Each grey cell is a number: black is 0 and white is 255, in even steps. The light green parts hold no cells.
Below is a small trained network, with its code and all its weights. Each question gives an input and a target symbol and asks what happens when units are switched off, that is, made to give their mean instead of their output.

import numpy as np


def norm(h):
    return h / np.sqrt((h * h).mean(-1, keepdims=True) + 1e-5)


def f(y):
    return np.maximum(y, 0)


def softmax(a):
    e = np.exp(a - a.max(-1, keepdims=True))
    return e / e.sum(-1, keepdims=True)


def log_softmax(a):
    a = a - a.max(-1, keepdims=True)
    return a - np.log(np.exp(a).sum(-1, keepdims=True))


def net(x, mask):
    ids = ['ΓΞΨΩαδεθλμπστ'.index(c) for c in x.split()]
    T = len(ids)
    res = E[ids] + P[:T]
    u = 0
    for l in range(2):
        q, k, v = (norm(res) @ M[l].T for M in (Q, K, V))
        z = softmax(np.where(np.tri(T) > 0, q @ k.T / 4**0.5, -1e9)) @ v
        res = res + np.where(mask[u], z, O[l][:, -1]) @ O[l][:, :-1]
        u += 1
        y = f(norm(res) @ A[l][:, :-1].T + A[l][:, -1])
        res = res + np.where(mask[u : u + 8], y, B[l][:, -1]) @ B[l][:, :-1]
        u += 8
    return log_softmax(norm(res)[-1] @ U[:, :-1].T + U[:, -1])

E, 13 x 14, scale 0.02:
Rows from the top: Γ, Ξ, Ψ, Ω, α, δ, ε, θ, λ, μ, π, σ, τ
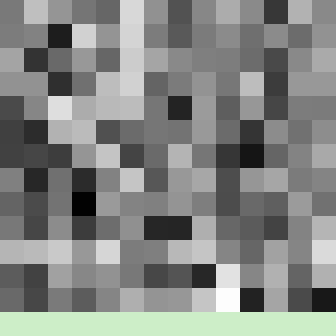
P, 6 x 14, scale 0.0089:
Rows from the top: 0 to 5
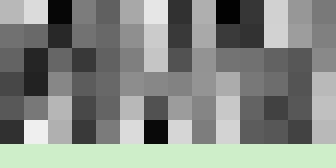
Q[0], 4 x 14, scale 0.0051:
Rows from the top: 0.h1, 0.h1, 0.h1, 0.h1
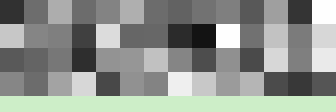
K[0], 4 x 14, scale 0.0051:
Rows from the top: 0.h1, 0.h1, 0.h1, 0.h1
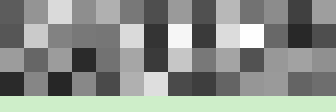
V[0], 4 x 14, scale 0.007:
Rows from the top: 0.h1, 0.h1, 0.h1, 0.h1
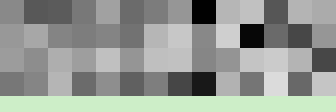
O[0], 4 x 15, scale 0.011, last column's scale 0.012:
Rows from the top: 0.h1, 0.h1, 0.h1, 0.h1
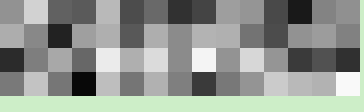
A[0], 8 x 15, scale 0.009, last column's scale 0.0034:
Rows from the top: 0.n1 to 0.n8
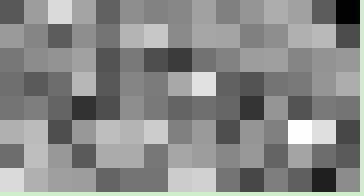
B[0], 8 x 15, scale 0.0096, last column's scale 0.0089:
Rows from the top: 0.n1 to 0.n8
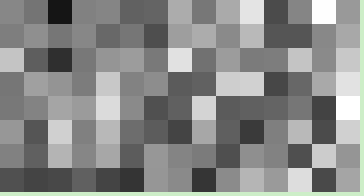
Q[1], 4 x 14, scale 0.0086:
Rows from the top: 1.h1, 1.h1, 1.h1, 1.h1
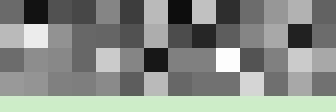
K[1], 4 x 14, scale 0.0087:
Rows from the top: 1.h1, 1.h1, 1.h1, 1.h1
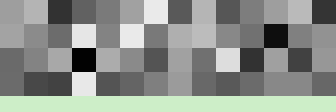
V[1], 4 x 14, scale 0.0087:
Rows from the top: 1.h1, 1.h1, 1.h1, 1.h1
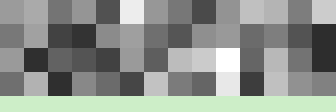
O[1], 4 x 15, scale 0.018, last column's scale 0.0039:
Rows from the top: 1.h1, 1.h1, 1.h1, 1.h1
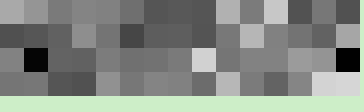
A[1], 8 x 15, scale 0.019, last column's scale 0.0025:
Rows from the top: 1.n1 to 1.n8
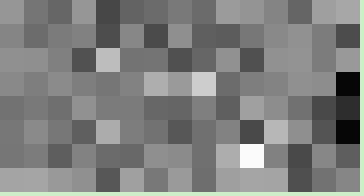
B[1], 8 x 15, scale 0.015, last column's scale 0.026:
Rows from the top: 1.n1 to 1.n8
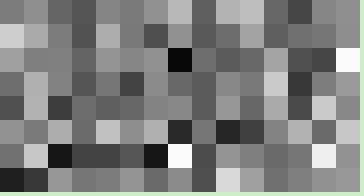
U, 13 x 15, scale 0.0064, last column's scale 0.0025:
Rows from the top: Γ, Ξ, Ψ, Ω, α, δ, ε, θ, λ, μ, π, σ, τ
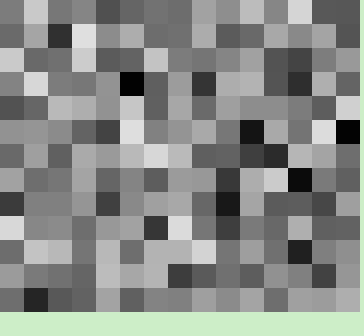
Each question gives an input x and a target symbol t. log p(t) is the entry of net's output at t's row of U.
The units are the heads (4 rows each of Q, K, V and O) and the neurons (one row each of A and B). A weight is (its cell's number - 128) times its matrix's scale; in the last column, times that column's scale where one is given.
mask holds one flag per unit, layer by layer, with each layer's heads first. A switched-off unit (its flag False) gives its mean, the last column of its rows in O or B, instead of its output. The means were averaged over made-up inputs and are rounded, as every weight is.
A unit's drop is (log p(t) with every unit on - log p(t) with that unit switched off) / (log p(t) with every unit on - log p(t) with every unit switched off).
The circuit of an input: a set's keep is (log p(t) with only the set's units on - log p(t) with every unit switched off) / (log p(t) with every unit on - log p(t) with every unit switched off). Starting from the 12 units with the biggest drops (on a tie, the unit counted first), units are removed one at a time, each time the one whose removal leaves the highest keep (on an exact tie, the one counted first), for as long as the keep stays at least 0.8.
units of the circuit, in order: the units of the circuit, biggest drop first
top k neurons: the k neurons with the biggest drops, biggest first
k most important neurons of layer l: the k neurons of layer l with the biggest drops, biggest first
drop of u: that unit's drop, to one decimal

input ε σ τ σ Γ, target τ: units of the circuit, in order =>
[1.h1; 0.n6]
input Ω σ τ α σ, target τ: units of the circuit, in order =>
[1.h1; 0.h1]
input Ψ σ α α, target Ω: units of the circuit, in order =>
[0.h1; 1.h1; 0.n1; 1.n7]
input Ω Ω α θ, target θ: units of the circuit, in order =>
[1.h1; 0.h1; 1.n5; 1.n6]
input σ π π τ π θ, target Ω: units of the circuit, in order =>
[0.h1; 1.h1; 1.n7]
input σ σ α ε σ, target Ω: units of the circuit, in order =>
[1.h1; 0.h1]
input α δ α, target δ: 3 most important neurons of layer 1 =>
[1.n3; 1.n4; 1.n6]
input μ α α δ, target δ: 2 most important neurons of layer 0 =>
[0.n4; 0.n6]
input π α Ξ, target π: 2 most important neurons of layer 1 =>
[1.n4; 1.n3]
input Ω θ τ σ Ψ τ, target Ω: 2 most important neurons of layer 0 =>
[0.n6; 0.n8]
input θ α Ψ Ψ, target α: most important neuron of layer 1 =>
[1.n8]
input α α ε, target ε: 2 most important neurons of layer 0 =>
[0.n4; 0.n1]
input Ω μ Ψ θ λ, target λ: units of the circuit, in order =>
[1.h1; 0.h1; 1.n6]
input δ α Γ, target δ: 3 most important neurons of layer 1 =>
[1.n3; 1.n4; 1.n6]
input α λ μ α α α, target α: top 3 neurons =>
[0.n5; 1.n8; 0.n6]
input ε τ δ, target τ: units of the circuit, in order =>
[1.h1]
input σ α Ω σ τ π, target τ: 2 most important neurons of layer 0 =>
[0.n6; 0.n4]
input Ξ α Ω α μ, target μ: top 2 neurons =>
[1.n3; 1.n2]
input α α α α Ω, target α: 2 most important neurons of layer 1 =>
[1.n8; 1.n3]
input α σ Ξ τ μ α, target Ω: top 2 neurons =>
[0.n1; 1.n6]
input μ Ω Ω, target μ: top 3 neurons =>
[1.n3; 1.n2; 0.n3]
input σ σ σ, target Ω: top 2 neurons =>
[1.n7; 0.n6]
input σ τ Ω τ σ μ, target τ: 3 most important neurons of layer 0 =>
[0.n6; 0.n3; 0.n2]
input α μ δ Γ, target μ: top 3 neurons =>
[1.n3; 1.n2; 1.n6]
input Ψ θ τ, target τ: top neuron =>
[0.n8]
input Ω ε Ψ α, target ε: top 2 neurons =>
[0.n3; 1.n3]
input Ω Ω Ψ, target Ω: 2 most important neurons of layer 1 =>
[1.n5; 1.n3]
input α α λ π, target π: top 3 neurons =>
[1.n4; 1.n3; 1.n6]
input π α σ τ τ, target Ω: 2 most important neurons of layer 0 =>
[0.n6; 0.n2]
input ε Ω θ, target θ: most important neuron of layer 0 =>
[0.n4]
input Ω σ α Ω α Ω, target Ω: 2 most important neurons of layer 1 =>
[1.n6; 1.n3]
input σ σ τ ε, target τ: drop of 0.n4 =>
0.1
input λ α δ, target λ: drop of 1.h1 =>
1.1
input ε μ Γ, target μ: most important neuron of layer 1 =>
[1.n3]
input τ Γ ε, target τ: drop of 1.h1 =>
0.6
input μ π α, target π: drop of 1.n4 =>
0.5
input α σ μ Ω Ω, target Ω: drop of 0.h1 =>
1.8
